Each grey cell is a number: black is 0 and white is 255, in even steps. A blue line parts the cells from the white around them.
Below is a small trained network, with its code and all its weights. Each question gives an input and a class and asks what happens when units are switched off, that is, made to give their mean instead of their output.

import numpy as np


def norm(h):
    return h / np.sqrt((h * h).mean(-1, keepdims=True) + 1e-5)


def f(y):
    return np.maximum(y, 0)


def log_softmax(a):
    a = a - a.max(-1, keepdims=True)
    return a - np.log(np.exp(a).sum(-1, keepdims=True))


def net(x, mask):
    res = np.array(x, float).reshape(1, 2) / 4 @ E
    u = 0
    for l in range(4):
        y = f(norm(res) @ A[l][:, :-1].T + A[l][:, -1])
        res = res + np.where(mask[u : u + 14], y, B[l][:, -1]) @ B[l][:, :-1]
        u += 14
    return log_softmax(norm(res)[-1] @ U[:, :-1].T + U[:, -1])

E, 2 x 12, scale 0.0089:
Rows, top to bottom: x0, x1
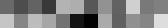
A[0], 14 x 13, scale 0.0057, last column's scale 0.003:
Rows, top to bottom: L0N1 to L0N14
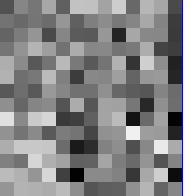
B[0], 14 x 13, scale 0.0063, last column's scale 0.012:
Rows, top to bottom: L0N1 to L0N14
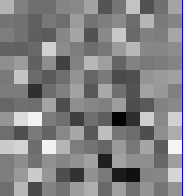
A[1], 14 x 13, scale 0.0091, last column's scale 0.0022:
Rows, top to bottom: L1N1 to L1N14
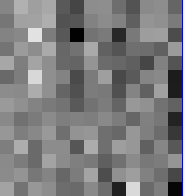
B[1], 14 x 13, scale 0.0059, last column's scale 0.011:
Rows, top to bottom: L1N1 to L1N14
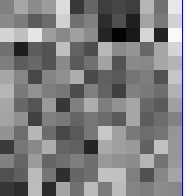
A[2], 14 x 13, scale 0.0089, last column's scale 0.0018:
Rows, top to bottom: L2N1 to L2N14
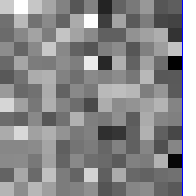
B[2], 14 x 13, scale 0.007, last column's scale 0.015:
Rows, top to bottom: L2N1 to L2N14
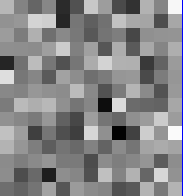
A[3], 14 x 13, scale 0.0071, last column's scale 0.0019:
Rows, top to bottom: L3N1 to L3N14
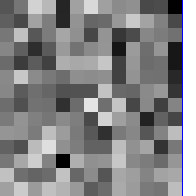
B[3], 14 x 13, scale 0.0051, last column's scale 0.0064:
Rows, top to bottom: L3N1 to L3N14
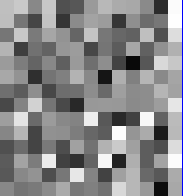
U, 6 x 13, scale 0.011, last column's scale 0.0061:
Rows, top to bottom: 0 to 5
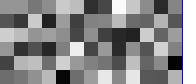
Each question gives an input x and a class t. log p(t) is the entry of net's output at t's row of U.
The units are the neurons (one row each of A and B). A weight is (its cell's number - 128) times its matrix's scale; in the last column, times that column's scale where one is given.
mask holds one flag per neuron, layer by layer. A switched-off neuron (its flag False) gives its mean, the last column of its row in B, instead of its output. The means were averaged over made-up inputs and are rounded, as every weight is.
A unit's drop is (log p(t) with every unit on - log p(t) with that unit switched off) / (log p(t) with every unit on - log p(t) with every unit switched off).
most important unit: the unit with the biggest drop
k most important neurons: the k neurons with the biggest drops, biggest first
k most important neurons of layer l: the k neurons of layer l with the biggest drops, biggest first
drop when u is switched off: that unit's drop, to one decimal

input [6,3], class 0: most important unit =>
L2N10
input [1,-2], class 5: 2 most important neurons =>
(L0N13 L0N9)
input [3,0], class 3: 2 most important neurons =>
(L0N11 L1N3)
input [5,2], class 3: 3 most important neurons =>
(L0N11 L0N10 L1N1)
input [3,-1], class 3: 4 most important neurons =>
(L0N11 L1N3 L0N9 L1N1)
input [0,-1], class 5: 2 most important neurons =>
(L0N9 L0N13)
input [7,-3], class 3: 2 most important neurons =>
(L1N3 L0N11)
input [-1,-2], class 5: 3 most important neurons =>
(L0N13 L0N9 L0N11)
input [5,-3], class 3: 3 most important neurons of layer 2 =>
(L2N8 L2N1 L2N5)
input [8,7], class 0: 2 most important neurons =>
(L0N9 L0N13)
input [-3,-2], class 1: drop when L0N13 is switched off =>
0.7
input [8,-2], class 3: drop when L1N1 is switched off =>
0.0
